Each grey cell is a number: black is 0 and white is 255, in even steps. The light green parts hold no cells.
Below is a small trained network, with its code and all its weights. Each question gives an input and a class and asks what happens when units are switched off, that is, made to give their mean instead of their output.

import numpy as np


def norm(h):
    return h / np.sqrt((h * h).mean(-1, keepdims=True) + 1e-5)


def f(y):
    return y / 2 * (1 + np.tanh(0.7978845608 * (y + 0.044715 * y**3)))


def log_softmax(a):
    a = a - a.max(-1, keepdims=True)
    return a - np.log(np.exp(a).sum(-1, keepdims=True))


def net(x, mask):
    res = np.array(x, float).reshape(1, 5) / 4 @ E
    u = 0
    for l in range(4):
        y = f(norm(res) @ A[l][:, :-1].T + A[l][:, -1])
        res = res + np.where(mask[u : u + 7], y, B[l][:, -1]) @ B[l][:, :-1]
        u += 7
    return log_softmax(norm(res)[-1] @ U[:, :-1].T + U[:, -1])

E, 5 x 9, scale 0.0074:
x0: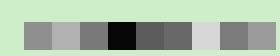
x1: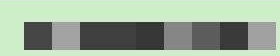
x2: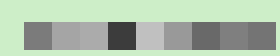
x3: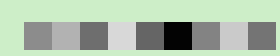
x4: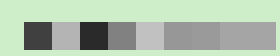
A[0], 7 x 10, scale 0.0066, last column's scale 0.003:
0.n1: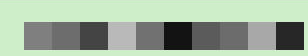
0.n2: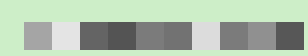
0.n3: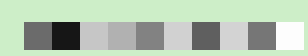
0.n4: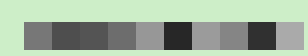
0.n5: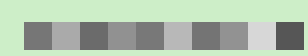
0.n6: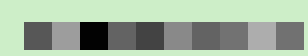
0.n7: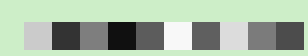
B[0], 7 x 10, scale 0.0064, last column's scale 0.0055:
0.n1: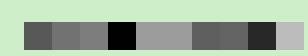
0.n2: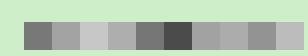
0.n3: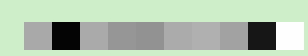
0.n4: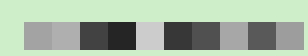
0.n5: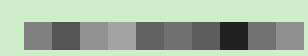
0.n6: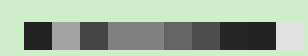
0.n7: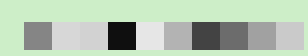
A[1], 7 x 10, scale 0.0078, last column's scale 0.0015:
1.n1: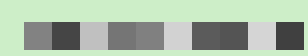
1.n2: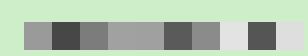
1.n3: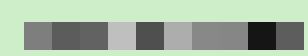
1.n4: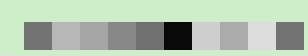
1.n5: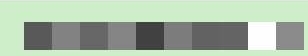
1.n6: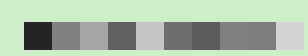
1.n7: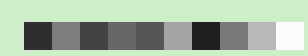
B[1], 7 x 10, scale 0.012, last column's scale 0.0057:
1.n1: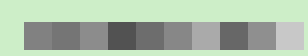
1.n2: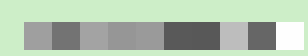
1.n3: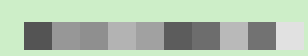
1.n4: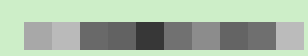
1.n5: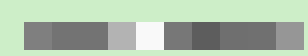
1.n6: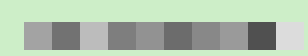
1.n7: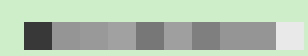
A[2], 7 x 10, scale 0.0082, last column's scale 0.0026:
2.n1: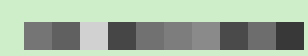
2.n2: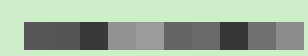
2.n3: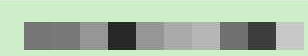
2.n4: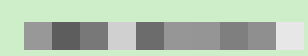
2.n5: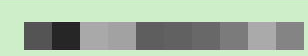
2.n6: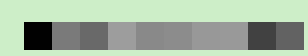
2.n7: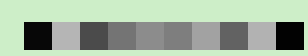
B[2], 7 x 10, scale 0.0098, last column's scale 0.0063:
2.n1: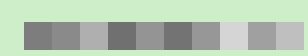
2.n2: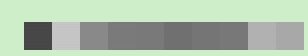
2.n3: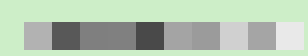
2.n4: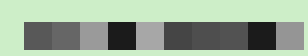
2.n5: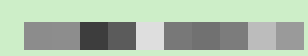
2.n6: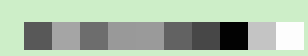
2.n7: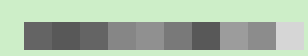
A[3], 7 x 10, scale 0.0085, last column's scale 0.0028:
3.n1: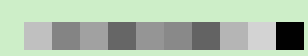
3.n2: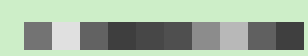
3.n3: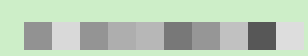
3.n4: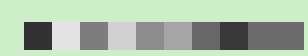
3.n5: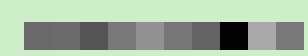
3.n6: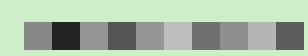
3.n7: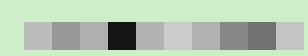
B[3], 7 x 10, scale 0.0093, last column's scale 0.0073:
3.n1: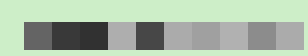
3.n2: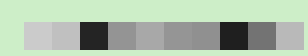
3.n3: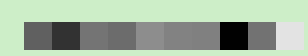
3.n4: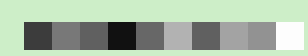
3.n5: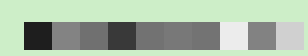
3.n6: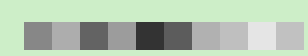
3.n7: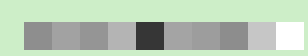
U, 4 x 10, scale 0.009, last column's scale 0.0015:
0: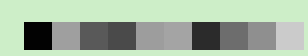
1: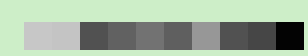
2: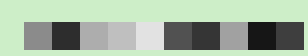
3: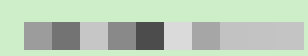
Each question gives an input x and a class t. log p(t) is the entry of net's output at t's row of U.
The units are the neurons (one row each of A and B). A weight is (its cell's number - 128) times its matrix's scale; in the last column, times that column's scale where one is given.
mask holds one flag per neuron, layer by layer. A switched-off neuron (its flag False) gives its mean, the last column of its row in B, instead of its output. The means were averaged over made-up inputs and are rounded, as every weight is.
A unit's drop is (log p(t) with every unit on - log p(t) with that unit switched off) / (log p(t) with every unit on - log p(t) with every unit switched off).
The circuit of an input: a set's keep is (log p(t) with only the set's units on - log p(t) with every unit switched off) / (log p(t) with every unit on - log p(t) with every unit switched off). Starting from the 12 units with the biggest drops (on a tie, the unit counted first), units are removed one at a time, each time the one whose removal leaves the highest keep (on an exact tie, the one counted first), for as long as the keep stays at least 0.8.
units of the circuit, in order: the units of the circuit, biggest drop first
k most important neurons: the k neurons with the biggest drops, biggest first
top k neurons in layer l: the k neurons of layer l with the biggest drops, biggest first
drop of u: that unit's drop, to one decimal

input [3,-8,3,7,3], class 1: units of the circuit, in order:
1.n4, 3.n2
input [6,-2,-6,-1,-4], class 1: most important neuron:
1.n4
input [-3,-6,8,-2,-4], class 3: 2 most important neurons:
0.n7, 3.n7
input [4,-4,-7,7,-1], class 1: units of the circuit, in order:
1.n4, 3.n2
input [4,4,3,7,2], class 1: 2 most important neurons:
0.n2, 1.n4
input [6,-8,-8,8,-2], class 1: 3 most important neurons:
1.n4, 0.n3, 3.n2
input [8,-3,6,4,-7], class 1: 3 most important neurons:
1.n4, 3.n2, 0.n3
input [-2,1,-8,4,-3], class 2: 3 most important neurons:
1.n2, 0.n6, 1.n7
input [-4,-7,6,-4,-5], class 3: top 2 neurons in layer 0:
0.n7, 0.n6
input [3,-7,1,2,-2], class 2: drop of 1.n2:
0.1
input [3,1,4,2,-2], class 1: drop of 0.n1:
0.0
